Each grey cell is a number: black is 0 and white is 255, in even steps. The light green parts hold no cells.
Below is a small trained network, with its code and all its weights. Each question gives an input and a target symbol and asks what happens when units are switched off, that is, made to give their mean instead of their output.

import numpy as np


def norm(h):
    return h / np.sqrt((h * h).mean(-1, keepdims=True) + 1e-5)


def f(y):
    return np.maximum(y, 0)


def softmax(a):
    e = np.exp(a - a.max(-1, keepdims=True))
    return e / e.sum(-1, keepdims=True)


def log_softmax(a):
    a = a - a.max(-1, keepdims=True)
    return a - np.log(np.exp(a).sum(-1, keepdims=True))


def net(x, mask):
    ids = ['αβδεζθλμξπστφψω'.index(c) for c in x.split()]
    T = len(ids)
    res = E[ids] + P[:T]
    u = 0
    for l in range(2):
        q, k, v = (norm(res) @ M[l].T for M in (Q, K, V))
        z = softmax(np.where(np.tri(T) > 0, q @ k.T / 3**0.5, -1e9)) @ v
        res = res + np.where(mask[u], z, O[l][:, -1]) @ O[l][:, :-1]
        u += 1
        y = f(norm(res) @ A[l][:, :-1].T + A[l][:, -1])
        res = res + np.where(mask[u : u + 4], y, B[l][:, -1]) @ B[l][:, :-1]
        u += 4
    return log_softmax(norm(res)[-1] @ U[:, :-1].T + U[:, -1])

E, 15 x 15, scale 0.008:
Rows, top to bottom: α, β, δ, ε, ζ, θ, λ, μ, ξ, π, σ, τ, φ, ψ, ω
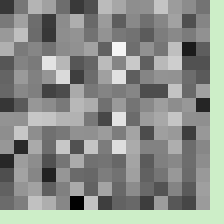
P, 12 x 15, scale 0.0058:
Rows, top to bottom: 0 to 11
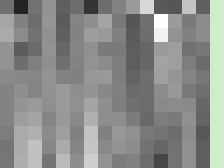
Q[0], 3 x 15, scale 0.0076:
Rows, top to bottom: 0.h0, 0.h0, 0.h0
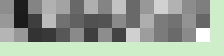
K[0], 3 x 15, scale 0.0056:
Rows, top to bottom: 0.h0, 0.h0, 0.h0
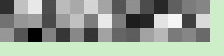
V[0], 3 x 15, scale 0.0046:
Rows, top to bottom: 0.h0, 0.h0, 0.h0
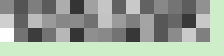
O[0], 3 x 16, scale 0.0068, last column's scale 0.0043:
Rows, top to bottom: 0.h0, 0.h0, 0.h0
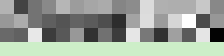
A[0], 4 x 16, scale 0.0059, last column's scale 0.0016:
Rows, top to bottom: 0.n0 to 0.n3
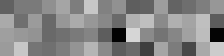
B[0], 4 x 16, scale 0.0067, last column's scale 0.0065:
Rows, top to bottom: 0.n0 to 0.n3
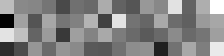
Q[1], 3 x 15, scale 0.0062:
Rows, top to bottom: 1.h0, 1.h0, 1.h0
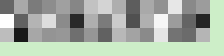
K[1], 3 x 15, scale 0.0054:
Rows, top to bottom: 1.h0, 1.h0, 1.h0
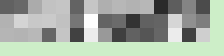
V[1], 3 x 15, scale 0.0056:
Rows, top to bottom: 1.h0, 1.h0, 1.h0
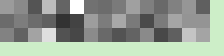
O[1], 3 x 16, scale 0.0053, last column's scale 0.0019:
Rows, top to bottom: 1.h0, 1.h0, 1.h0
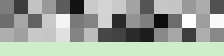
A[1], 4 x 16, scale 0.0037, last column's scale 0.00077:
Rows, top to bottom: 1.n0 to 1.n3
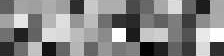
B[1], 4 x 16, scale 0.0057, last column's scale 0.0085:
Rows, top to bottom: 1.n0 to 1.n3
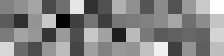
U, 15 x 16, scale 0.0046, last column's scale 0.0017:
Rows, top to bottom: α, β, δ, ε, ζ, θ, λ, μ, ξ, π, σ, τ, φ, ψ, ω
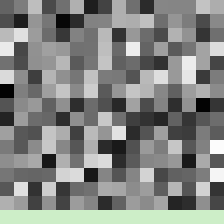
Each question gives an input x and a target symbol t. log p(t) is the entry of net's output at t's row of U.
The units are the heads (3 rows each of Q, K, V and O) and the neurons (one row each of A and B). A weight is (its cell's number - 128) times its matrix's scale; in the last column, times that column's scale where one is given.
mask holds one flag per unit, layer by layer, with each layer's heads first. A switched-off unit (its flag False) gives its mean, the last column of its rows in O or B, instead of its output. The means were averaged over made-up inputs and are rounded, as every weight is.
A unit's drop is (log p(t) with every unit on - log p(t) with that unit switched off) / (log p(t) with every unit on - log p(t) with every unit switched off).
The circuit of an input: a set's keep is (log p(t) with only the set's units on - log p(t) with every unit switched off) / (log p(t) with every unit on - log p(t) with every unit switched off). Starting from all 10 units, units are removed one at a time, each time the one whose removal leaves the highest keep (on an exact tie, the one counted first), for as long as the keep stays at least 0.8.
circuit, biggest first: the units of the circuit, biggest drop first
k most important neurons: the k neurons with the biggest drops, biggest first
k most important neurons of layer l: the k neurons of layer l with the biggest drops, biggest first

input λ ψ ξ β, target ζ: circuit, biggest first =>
[1.h0 0.n3]
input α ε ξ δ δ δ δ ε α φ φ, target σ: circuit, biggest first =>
[1.h0 1.n1]
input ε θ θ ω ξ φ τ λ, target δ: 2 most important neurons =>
[0.n2 1.n0]
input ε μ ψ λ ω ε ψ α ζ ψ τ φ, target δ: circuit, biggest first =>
[0.h0 0.n2]
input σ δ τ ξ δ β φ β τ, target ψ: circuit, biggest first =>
[0.h0 0.n2 0.n1]
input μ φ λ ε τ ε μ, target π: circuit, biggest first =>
[0.h0]
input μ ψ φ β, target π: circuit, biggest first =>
[0.h0 1.n3]
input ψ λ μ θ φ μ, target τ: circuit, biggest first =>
[0.h0 1.n2]
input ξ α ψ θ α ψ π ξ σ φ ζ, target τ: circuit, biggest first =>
[0.h0 1.n2 0.n0]
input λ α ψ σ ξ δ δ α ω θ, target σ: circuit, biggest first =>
[1.h0 1.n1 0.h0]
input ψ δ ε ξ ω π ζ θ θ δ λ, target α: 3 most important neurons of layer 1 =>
[1.n0 1.n2 1.n3]
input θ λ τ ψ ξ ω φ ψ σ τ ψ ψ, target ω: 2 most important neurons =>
[1.n3 0.n2]
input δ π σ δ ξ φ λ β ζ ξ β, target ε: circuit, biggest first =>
[0.h0 1.n3]
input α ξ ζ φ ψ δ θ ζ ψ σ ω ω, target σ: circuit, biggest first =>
[1.h0 1.n1 0.h0]
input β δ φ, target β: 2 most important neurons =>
[0.n3 0.n0]
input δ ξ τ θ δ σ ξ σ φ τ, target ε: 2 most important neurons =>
[1.n3 0.n2]
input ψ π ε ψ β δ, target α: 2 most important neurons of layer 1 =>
[1.n0 1.n3]
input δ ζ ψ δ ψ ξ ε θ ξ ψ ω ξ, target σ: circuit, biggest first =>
[1.h0 1.n1]
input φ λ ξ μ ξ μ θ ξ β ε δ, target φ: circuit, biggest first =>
[0.n3 1.h0 0.h0]
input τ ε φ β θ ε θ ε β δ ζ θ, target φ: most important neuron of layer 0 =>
[0.n2]
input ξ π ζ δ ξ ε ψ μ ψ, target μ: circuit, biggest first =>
[0.h0 1.n3]
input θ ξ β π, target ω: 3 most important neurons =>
[1.n3 0.n2 0.n0]
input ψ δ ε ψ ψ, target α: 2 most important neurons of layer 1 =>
[1.n0 1.n3]
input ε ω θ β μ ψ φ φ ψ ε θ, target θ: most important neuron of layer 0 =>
[0.n3]
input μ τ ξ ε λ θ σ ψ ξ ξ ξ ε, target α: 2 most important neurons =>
[1.n0 1.n2]
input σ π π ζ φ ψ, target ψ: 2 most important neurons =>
[0.n2 0.n1]
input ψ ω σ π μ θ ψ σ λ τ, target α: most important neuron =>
[1.n0]
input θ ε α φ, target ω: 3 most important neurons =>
[1.n3 0.n2 0.n0]
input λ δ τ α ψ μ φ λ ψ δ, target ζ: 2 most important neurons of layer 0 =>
[0.n3 0.n0]
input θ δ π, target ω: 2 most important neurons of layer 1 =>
[1.n3 1.n0]
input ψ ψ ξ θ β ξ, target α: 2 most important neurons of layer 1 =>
[1.n0 1.n3]
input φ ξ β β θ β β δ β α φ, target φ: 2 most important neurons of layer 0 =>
[0.n3 0.n0]
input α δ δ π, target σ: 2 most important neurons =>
[0.n3 1.n0]
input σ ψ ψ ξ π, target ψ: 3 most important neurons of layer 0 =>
[0.n2 0.n1 0.n3]
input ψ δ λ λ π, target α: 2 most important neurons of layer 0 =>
[0.n3 0.n0]
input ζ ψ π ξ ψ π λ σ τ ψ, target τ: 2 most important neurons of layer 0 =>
[0.n0 0.n3]
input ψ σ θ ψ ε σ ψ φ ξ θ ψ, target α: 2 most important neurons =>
[1.n0 0.n0]
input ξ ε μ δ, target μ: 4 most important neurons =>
[0.n3 1.n3 0.n0 1.n0]
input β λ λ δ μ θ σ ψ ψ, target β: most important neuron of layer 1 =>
[1.n0]
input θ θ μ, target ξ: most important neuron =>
[0.n0]
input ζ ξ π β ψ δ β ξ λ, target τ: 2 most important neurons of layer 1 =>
[1.n2 1.n1]
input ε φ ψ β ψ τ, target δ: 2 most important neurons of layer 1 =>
[1.n0 1.n1]
